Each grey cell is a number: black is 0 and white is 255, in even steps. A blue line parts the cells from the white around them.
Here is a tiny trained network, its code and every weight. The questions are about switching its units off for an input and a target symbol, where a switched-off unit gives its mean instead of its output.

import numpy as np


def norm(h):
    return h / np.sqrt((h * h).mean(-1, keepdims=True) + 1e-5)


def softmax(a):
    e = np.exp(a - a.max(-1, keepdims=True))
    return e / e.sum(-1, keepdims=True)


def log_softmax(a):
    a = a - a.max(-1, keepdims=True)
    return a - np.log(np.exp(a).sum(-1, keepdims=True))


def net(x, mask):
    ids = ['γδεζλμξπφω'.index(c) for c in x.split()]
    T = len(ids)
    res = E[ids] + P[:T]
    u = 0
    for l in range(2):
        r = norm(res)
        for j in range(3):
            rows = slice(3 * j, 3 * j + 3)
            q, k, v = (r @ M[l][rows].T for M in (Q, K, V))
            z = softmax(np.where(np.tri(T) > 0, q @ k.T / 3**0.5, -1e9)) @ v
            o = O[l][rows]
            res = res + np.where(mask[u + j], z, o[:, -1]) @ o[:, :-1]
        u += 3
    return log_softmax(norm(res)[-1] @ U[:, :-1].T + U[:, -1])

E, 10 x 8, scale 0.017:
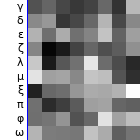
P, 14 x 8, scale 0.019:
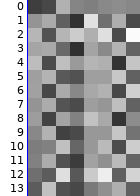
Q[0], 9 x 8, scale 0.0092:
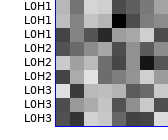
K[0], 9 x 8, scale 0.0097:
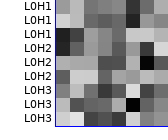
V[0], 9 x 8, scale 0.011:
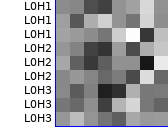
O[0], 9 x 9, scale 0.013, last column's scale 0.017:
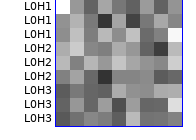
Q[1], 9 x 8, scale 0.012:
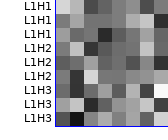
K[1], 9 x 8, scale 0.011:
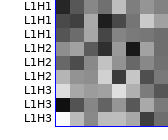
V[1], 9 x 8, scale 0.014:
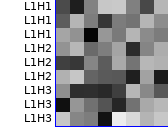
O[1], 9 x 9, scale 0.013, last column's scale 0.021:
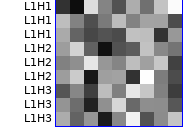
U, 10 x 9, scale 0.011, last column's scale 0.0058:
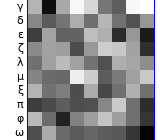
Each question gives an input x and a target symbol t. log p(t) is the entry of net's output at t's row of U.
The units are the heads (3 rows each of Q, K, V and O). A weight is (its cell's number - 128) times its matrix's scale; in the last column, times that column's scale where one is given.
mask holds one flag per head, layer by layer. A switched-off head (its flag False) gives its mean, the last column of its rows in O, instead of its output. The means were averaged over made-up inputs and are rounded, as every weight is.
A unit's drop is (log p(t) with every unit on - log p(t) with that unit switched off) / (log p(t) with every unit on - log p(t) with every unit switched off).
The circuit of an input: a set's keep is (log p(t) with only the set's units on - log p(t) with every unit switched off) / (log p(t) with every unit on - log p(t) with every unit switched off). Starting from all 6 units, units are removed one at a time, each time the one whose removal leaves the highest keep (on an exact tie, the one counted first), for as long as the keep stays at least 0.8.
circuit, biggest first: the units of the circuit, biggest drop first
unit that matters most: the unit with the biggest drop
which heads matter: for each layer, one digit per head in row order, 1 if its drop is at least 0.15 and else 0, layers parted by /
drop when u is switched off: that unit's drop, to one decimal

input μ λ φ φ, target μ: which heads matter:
010 / 001
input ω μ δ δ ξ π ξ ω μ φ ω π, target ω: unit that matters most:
L0H2
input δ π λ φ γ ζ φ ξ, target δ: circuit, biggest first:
[L0H1; L1H1]
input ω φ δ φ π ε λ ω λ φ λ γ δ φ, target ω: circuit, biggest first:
[L0H2; L1H3; L1H2]
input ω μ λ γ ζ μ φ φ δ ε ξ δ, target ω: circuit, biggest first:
[L0H2; L1H2; L1H3]
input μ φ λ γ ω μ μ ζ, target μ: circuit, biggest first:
[L0H2; L1H3]
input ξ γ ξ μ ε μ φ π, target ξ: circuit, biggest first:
[L0H1; L1H2; L1H3]
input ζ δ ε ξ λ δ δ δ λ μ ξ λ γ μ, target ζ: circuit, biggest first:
[L0H3; L1H2; L0H1]
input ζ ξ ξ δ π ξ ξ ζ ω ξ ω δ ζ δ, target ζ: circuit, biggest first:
[L1H2; L0H1; L0H2]
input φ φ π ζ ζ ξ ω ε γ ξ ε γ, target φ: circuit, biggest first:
[L0H2; L1H3; L1H2]
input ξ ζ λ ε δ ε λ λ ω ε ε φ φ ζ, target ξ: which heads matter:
101 / 010
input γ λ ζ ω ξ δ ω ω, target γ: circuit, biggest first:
[L0H1; L1H1; L0H3]
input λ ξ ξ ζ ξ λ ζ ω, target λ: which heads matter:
111 / 111
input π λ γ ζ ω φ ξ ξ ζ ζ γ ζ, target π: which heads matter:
111 / 110
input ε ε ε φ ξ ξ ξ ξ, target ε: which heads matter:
110 / 011
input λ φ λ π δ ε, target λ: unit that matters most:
L0H3
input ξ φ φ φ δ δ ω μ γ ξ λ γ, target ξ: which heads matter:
100 / 010
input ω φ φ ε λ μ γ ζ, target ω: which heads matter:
011 / 011
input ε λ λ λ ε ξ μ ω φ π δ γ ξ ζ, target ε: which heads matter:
110 / 111
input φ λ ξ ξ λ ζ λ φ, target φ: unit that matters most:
L0H2
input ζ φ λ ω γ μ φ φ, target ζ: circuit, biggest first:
[L0H3; L1H2; L0H1]
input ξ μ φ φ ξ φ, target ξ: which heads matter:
101 / 011
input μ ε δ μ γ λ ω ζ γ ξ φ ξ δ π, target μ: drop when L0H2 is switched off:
1.1
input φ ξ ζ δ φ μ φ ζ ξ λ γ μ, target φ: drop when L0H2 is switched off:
0.3
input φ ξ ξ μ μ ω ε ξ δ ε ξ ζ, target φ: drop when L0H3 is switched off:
0.0
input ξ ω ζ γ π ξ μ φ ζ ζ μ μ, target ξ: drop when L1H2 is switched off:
0.3
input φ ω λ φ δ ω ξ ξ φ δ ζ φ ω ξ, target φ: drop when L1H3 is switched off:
0.2
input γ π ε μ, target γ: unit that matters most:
L0H1
